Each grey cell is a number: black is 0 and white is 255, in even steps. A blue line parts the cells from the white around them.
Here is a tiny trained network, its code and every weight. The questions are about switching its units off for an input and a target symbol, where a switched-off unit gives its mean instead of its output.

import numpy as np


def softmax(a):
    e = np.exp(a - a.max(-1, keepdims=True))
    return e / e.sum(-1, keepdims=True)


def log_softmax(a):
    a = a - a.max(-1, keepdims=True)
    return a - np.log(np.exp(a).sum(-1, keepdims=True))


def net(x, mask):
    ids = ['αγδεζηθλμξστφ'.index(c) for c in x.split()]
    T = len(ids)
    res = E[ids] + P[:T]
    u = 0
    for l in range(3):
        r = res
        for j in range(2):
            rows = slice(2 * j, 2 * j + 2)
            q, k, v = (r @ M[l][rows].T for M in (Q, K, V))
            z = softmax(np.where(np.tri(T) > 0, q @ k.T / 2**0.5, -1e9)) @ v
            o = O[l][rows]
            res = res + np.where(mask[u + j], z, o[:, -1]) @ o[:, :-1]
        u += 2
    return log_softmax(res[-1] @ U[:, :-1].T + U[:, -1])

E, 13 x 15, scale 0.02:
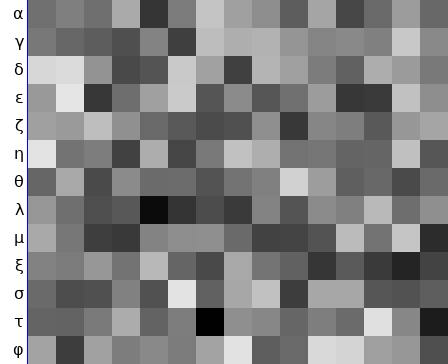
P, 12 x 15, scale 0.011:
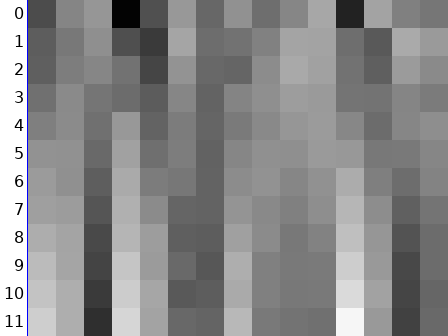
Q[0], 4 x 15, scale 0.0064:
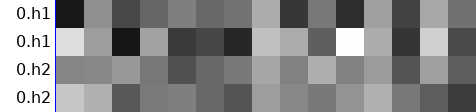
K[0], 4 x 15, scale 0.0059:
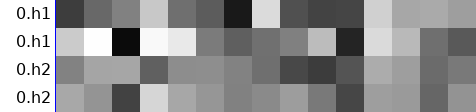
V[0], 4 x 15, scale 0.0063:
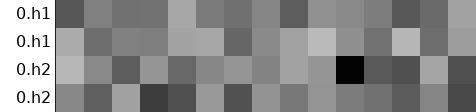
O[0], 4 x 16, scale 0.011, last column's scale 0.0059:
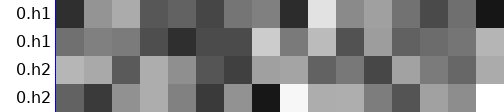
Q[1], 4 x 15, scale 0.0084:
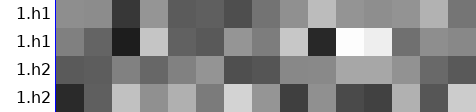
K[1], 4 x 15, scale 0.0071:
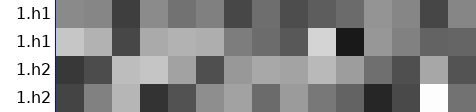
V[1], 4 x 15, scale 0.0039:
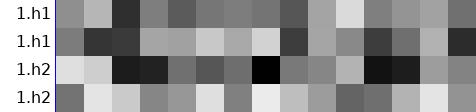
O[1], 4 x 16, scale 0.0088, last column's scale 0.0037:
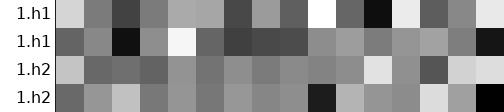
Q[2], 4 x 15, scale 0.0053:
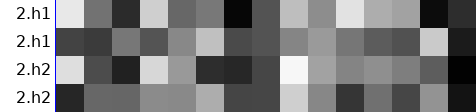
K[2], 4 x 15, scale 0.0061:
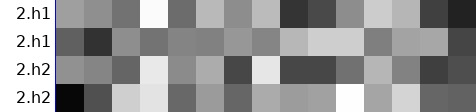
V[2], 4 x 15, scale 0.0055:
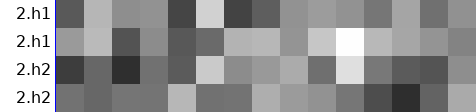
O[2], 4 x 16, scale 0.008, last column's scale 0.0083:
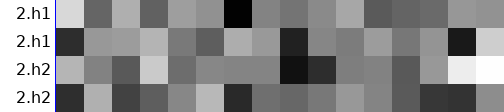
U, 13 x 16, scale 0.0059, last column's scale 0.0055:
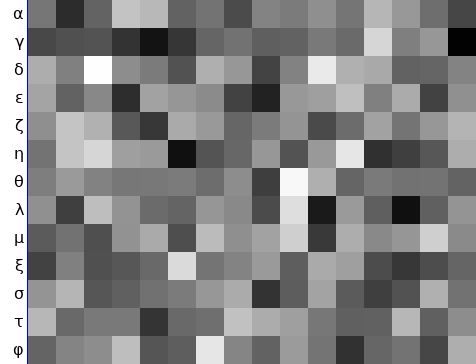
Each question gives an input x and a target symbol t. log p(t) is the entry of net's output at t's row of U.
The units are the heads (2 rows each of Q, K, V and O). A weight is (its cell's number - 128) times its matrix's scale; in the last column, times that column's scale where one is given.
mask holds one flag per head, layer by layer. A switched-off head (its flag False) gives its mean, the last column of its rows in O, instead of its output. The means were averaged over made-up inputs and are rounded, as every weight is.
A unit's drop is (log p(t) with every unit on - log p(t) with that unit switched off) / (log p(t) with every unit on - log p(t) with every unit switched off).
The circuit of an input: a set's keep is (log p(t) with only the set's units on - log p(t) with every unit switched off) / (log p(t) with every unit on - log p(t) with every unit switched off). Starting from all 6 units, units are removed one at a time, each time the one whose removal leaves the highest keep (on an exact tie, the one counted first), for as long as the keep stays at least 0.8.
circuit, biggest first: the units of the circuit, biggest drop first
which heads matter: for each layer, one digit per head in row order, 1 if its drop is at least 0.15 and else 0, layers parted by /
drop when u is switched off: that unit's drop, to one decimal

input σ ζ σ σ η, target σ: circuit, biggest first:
[2.h2]
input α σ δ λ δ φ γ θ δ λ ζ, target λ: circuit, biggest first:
[1.h2, 1.h1]
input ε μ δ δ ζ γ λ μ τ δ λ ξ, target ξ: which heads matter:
01 / 00 / 11
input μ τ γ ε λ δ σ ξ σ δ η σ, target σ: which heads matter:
01 / 00 / 01
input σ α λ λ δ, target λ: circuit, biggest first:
[1.h2, 0.h2, 2.h1]
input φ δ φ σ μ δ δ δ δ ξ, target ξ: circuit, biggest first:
[2.h2, 2.h1]
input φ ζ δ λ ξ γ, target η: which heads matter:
10 / 10 / 01
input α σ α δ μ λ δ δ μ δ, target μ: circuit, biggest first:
[2.h1, 1.h2]
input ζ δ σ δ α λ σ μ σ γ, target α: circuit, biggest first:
[0.h1, 1.h1]
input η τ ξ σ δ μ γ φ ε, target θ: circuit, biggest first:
[1.h1, 0.h1]
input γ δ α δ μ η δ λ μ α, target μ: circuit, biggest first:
[1.h2, 2.h1, 1.h1]
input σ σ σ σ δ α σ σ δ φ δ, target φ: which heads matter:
00 / 00 / 10
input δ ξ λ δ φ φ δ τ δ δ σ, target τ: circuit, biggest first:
[0.h1, 1.h1]
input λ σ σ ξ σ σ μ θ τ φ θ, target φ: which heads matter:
00 / 01 / 10
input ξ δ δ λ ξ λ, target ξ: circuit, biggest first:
[2.h2]
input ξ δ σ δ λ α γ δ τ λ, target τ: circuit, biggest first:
[2.h2, 2.h1, 0.h1]
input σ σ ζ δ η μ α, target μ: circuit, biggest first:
[1.h2, 2.h1, 0.h2, 1.h1]
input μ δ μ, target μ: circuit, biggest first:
[1.h2, 2.h1, 0.h2]
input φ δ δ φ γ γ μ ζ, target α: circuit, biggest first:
[1.h1, 0.h1]
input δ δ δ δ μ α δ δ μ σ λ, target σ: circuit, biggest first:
[2.h2]
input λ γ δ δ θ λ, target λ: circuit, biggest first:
[1.h2, 0.h1, 2.h1]
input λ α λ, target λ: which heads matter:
00 / 11 / 00
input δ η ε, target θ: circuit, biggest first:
[0.h1, 1.h1]
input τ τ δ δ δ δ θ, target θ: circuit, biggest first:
[1.h1, 0.h1, 2.h1]
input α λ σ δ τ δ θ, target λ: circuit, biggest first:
[0.h1, 1.h2]
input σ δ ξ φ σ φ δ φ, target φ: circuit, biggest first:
[2.h1, 1.h2]
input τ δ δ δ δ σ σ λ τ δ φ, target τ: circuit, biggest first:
[0.h1]
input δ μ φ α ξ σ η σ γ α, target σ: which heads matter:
00 / 01 / 01
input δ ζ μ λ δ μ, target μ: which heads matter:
00 / 01 / 11
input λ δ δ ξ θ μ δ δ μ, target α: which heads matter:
11 / 10 / 00
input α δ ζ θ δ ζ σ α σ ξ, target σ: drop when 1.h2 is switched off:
0.2
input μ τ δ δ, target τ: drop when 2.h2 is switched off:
0.1
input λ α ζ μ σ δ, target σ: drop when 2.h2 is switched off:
1.0
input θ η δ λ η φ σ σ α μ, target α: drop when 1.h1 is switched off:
0.5
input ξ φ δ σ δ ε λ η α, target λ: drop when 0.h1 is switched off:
0.2
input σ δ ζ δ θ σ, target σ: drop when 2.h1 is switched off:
0.0
